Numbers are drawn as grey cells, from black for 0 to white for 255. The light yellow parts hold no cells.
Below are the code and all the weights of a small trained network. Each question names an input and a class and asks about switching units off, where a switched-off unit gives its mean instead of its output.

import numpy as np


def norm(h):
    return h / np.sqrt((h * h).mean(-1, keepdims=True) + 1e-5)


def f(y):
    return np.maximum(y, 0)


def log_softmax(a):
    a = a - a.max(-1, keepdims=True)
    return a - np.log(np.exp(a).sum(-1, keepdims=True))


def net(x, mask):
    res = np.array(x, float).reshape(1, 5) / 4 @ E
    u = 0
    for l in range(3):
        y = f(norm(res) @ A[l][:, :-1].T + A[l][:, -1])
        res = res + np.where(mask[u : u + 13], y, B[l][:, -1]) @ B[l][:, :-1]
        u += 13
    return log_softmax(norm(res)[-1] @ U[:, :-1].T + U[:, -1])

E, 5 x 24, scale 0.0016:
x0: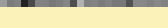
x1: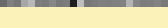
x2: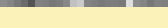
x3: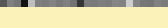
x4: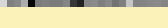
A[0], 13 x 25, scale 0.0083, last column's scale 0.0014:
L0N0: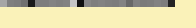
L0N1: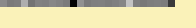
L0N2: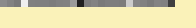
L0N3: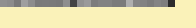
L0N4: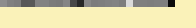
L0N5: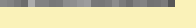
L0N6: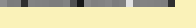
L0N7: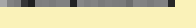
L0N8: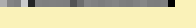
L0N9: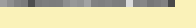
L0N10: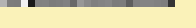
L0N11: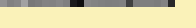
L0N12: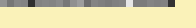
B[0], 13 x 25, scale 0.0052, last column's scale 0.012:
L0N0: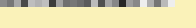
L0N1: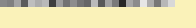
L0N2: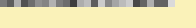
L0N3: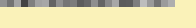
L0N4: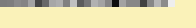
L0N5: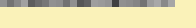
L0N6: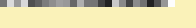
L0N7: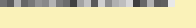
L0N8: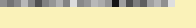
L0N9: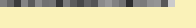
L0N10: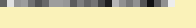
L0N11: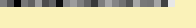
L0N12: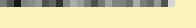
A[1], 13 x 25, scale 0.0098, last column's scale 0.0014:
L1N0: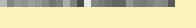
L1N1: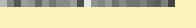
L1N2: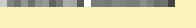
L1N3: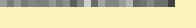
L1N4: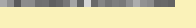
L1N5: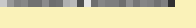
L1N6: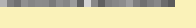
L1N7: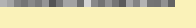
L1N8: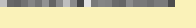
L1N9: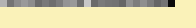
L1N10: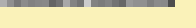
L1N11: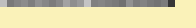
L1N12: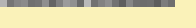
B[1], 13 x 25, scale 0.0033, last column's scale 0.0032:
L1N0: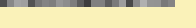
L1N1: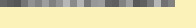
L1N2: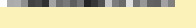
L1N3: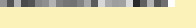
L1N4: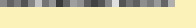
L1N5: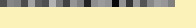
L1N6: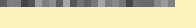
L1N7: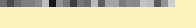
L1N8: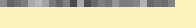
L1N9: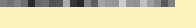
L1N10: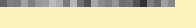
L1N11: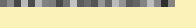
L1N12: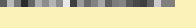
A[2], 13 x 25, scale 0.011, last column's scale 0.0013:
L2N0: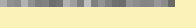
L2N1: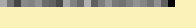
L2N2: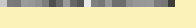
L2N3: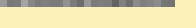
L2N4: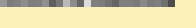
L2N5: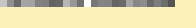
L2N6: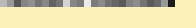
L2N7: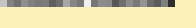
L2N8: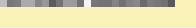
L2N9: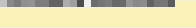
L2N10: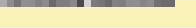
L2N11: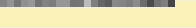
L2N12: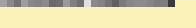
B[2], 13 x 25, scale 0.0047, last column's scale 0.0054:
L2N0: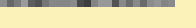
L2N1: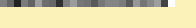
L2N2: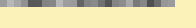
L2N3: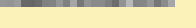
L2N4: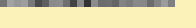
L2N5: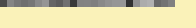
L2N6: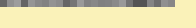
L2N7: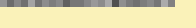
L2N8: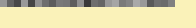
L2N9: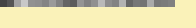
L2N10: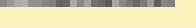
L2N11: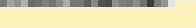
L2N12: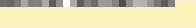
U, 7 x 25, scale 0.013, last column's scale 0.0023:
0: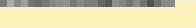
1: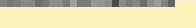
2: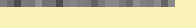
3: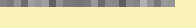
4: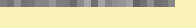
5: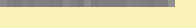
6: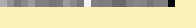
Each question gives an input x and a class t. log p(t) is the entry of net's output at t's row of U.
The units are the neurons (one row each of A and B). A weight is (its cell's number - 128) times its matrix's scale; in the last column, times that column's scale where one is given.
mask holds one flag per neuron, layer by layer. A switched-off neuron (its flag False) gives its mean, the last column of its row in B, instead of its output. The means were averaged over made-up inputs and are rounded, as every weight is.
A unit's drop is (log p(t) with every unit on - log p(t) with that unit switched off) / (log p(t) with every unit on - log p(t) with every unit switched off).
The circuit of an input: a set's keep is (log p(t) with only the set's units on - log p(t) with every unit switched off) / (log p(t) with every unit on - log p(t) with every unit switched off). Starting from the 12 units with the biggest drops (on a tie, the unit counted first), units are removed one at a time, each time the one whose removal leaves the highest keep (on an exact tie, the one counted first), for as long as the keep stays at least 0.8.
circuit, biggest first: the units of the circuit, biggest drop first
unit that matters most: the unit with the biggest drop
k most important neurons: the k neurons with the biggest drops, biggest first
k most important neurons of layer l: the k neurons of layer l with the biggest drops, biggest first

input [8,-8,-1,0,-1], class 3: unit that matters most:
L0N0
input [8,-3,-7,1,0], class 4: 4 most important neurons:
(L0N7; L1N3; L0N12; L0N9)
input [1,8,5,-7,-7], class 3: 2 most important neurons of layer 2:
(L2N11; L2N1)
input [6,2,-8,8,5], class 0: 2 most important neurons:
(L0N6; L0N12)
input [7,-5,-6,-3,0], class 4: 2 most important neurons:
(L0N7; L0N12)
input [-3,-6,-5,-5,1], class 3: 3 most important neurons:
(L0N0; L0N6; L0N12)
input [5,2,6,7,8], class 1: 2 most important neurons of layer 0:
(L0N4; L0N10)
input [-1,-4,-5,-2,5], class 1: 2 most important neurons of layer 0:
(L0N8; L0N12)
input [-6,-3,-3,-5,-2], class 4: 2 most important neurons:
(L0N2; L0N6)
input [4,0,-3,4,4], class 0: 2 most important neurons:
(L0N6; L0N2)
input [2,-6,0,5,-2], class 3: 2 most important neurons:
(L0N0; L0N10)
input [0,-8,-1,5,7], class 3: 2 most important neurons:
(L0N0; L0N10)
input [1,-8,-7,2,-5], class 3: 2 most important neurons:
(L0N12; L0N9)
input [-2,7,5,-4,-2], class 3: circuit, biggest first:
(L0N1)
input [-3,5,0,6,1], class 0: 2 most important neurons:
(L0N6; L0N0)
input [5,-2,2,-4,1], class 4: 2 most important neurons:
(L0N7; L0N6)
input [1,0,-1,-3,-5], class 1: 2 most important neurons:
(L0N6; L0N10)
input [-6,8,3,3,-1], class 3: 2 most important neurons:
(L0N1; L0N7)
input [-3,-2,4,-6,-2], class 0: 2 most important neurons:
(L0N10; L0N11)
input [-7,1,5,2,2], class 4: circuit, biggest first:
(L0N2)
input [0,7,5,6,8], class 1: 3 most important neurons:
(L0N4; L0N10; L0N0)
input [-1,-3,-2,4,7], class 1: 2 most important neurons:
(L0N4; L0N8)
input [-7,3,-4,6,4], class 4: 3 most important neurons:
(L0N2; L0N10; L1N3)
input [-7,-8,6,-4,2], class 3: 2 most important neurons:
(L0N0; L0N11)
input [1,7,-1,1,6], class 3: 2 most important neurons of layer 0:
(L0N1; L0N3)
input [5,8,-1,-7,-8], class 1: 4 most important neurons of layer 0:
(L0N6; L0N10; L0N0; L0N7)
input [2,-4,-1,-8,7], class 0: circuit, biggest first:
(L0N10)
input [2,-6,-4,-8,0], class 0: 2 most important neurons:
(L0N10; L0N1)
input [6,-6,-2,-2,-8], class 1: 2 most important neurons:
(L0N6; L0N10)
